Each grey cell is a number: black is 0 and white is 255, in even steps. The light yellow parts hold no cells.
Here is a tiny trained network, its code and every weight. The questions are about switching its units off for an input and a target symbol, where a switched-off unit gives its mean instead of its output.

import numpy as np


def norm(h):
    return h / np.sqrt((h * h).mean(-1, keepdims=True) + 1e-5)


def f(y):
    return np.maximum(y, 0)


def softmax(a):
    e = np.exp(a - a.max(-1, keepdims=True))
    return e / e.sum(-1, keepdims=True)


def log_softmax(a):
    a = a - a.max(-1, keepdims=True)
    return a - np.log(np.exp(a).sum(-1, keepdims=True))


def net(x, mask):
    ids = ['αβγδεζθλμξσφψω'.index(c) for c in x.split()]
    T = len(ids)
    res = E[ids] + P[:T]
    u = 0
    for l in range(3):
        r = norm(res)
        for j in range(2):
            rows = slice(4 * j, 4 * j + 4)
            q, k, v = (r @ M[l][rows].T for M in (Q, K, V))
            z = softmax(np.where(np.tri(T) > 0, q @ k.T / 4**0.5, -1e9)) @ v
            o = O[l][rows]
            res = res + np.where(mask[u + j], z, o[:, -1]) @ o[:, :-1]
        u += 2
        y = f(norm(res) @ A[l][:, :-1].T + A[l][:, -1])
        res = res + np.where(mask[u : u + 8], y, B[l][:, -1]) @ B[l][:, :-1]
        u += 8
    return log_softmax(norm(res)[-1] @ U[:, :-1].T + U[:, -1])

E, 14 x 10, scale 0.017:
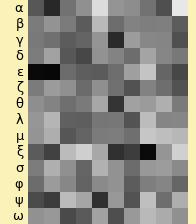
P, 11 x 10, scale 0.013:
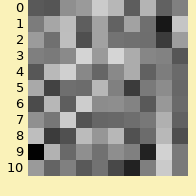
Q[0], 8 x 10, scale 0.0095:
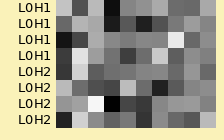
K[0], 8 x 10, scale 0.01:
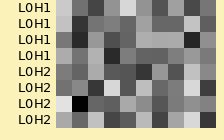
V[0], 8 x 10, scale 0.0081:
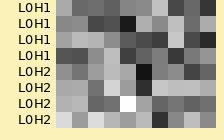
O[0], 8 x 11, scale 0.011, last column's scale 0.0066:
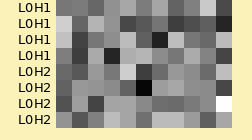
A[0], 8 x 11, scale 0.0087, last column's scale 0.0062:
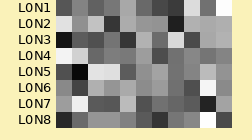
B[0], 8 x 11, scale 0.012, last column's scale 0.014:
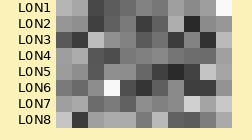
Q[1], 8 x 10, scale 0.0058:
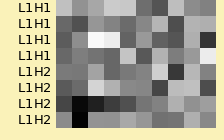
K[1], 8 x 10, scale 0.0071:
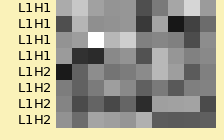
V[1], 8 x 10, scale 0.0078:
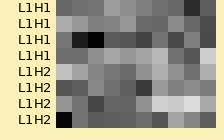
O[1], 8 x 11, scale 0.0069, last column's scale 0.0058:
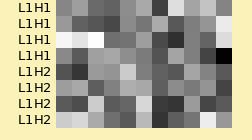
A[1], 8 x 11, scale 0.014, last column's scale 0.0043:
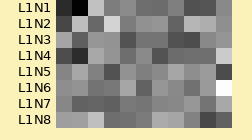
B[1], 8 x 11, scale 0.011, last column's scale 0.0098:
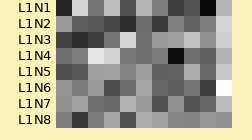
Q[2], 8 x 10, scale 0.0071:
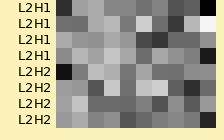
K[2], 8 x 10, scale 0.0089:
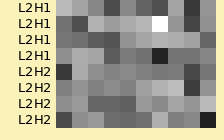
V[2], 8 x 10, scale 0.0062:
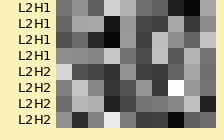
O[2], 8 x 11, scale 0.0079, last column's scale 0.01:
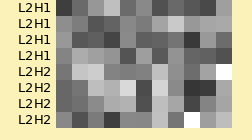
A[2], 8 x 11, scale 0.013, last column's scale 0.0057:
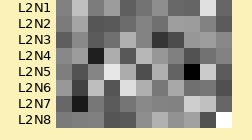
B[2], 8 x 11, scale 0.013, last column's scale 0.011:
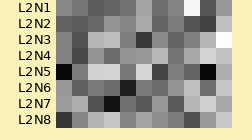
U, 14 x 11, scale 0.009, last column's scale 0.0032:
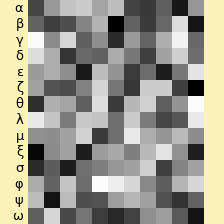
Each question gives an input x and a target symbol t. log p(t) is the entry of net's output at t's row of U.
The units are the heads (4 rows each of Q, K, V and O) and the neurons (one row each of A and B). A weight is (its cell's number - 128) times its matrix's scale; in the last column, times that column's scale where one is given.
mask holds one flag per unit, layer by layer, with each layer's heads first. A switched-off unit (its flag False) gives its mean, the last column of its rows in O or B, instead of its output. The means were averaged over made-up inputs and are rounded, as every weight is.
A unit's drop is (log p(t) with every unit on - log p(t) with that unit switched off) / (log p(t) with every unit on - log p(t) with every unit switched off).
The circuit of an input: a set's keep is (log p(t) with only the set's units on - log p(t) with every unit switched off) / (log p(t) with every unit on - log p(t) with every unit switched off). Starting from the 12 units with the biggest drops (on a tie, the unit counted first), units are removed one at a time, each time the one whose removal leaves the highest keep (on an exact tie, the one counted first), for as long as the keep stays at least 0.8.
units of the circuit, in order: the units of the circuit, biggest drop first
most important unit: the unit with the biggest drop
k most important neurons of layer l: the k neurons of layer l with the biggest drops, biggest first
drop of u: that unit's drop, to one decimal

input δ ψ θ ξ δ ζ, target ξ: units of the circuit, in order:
[L0H1]
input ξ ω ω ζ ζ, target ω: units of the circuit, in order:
[L0H2 L0N7]
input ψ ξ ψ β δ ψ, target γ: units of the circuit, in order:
[L2H2 L2N7]
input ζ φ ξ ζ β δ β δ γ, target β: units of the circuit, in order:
[L0H2 L2N3]
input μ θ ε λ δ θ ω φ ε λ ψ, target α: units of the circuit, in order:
[L2N5 L0N8]
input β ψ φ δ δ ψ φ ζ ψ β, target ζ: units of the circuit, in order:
[L0H1 L0H2]
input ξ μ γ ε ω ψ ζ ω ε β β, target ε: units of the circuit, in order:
[L0H2 L0N2]
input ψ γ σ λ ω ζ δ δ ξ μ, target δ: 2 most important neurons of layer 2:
[L2N4 L2N5]
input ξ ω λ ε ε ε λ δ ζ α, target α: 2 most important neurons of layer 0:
[L0N6 L0N7]
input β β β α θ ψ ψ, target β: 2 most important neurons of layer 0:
[L0N1 L0N5]
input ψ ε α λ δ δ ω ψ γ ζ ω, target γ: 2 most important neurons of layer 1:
[L1N1 L1N5]
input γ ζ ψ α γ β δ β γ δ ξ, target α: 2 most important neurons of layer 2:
[L2N5 L2N4]
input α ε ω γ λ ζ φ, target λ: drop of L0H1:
1.0
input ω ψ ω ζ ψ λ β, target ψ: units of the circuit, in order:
[L0H2]
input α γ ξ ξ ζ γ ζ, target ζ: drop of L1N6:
0.0
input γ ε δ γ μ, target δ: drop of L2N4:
0.2
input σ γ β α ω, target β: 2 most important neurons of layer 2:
[L2N3 L2N5]
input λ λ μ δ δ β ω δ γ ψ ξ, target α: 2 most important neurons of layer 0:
[L0N8 L0N7]
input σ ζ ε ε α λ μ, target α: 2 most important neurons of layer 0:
[L0N5 L0N6]
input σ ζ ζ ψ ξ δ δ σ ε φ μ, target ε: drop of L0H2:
0.1
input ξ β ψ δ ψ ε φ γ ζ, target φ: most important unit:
L2N4
